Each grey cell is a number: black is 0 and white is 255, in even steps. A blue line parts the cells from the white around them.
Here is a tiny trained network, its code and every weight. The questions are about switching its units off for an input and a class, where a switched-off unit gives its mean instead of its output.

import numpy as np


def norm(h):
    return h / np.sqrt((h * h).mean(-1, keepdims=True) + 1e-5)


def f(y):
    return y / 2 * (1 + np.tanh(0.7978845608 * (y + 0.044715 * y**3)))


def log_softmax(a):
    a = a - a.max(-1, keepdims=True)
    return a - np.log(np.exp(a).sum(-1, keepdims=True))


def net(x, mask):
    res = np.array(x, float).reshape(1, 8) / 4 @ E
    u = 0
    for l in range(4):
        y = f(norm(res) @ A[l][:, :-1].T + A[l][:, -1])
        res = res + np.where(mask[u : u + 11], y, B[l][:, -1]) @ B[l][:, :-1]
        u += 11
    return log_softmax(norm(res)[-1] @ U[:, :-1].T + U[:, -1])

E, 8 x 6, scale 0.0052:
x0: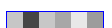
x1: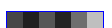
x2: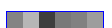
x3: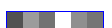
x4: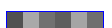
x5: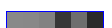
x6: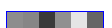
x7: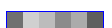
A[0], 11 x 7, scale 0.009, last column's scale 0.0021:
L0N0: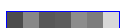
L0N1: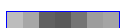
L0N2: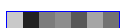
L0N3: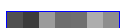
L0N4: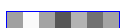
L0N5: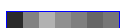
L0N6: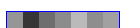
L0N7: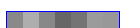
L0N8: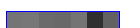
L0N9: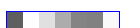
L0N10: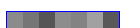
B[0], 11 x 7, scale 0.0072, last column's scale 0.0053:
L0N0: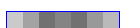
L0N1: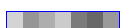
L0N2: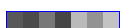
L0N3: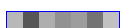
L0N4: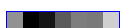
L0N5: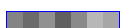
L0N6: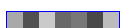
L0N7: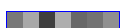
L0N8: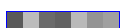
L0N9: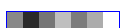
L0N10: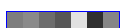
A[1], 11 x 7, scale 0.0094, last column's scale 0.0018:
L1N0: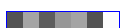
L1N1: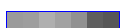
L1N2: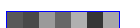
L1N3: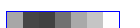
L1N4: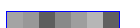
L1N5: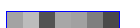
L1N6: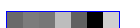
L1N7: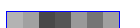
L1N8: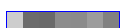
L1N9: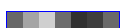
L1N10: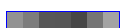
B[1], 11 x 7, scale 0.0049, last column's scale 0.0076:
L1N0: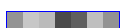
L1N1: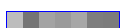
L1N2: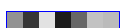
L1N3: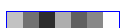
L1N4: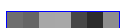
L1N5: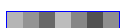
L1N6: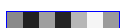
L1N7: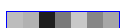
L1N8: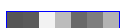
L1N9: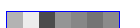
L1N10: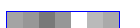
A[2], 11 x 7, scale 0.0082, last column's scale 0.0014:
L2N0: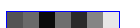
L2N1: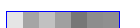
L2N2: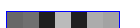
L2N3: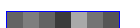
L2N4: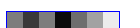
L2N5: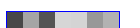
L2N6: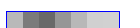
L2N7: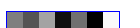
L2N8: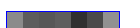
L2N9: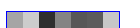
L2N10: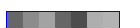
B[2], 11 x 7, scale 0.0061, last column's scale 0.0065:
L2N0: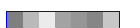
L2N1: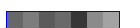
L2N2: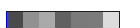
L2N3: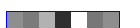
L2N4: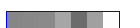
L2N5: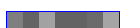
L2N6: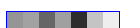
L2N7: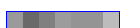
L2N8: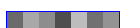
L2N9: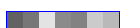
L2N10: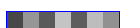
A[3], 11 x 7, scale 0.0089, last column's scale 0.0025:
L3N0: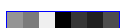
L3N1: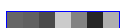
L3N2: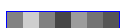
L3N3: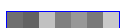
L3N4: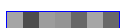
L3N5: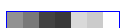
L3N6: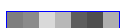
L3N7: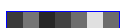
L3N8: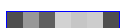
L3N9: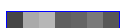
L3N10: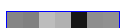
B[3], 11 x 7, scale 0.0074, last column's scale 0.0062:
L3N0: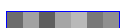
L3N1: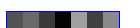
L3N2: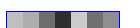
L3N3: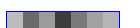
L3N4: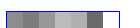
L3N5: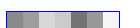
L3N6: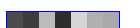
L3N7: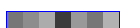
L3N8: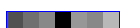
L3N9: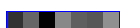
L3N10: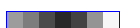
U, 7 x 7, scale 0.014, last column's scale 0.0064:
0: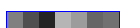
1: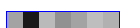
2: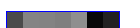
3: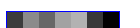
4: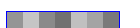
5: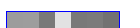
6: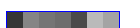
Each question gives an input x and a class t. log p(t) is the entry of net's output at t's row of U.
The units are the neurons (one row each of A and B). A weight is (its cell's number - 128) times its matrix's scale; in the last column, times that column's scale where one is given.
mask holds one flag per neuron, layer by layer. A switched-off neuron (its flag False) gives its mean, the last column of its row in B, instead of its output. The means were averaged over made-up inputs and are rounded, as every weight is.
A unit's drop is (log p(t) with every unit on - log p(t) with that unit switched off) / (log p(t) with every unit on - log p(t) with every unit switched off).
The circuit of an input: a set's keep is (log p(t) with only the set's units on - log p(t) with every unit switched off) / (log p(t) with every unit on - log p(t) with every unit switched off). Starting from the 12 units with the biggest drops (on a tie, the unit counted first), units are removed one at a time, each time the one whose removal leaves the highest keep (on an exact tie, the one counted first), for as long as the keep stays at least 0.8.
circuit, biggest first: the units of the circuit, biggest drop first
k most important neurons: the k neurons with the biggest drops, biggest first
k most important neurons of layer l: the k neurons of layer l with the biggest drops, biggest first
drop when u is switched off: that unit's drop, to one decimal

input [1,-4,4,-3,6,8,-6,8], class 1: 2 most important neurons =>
L0N4; L0N9
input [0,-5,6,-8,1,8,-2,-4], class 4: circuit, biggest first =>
L0N9; L1N7
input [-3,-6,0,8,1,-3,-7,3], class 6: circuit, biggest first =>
L3N10; L3N8
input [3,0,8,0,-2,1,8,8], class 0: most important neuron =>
L3N1
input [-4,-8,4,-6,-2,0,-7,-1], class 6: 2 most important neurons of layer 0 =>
L0N3; L0N6
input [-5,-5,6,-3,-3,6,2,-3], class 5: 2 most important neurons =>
L0N1; L1N5
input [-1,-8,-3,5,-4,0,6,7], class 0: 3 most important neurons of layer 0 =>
L0N4; L0N9; L0N6
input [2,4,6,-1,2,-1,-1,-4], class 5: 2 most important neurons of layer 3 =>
L3N6; L3N8
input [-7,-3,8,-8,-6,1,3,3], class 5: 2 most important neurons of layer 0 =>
L0N1; L0N4
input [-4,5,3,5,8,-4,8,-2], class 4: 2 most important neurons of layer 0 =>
L0N9; L0N10
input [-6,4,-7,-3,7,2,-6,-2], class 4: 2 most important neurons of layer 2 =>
L2N3; L2N6
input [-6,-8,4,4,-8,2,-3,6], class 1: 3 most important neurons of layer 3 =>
L3N6; L3N9; L3N4
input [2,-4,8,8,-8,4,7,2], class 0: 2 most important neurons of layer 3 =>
L3N1; L3N5
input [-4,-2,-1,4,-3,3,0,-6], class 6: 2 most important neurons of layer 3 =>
L3N4; L3N8
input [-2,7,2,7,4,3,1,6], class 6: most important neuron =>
L3N9
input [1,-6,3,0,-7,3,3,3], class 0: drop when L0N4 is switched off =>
0.3
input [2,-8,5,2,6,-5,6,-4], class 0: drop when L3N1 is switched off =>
0.2
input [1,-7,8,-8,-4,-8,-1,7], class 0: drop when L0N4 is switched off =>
0.4
